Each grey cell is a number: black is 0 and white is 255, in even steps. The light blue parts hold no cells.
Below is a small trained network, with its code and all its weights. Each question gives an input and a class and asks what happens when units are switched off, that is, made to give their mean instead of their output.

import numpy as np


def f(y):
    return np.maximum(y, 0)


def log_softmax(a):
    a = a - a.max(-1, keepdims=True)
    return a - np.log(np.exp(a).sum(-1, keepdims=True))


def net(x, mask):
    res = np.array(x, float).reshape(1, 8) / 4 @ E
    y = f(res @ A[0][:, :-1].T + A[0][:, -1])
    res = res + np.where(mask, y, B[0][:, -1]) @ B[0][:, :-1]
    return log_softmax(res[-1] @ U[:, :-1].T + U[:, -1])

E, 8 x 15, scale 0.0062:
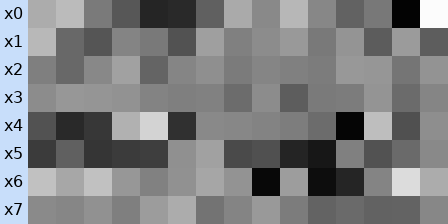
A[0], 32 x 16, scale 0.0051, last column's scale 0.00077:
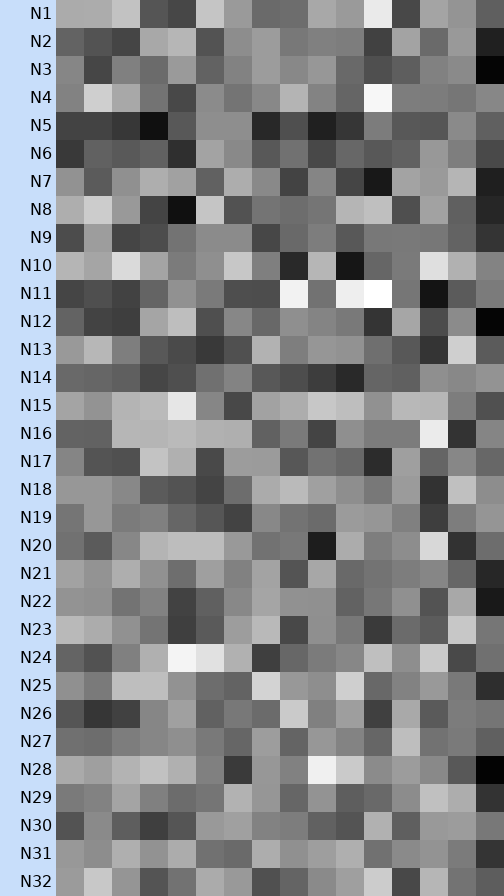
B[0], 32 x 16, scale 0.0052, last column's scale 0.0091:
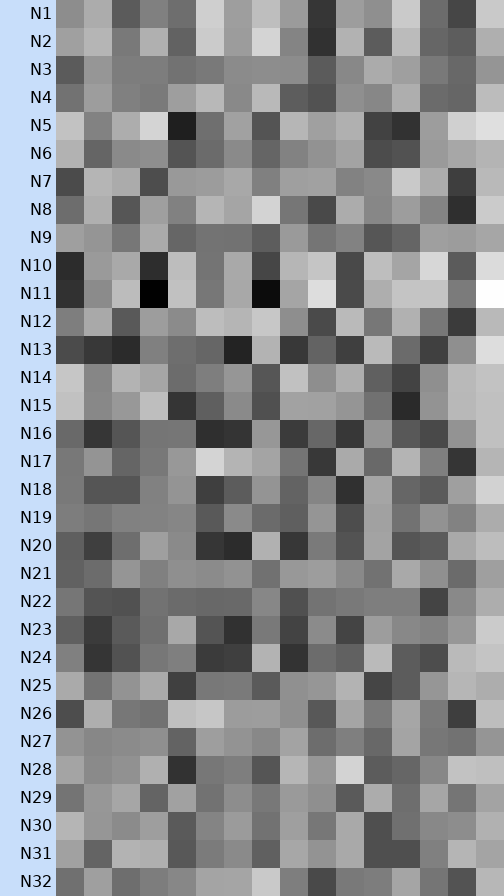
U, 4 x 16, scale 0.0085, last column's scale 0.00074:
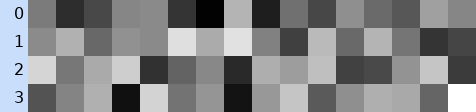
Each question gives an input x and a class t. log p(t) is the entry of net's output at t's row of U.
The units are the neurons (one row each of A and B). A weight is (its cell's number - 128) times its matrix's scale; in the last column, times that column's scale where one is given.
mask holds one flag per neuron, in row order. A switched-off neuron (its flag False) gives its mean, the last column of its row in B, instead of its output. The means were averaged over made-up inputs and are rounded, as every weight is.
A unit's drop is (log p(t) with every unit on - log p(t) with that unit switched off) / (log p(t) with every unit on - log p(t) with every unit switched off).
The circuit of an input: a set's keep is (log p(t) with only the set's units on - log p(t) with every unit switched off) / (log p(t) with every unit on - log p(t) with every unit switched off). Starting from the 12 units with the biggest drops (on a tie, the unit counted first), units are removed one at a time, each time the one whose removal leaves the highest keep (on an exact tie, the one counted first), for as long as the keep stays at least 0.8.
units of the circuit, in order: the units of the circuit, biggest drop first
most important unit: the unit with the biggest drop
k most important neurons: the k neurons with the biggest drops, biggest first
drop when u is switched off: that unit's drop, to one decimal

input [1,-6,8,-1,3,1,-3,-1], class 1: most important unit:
N10
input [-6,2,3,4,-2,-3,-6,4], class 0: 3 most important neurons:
[N24, N20, N16]
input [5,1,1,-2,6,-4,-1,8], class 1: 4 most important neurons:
[N12, N2, N17, N26]
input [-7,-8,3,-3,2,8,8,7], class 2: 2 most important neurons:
[N5, N14]
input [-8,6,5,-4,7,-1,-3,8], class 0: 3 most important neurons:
[N24, N20, N16]
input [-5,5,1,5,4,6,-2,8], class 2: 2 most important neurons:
[N5, N13]
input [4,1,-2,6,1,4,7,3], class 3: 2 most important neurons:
[N10, N7]
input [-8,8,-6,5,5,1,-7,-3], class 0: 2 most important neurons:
[N20, N24]
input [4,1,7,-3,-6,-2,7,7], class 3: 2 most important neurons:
[N10, N23]
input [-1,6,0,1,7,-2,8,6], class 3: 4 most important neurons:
[N10, N7, N8, N1]
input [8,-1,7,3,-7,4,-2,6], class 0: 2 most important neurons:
[N13, N18]
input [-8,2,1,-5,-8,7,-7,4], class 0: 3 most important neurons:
[N24, N20, N16]
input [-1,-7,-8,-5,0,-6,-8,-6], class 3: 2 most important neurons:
[N11, N5]
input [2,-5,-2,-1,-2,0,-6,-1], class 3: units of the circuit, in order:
[N11]
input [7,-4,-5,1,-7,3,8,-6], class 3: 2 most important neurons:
[N10, N23]
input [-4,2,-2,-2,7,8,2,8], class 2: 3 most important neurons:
[N5, N14, N6]
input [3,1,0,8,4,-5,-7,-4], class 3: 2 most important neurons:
[N11, N5]
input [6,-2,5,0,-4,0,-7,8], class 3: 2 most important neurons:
[N11, N24]
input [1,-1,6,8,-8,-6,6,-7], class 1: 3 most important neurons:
[N1, N8, N11]
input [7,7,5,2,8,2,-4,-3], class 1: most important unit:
N12
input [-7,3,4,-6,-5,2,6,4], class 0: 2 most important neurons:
[N24, N16]
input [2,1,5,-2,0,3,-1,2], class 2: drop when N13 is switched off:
0.1
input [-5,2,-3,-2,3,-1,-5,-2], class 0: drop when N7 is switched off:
0.3
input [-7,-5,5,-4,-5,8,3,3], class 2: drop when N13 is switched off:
0.3
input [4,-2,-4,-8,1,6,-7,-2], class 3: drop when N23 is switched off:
-0.1
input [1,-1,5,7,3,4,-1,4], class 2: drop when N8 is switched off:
0.2
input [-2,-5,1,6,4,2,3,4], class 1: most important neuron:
[N11]
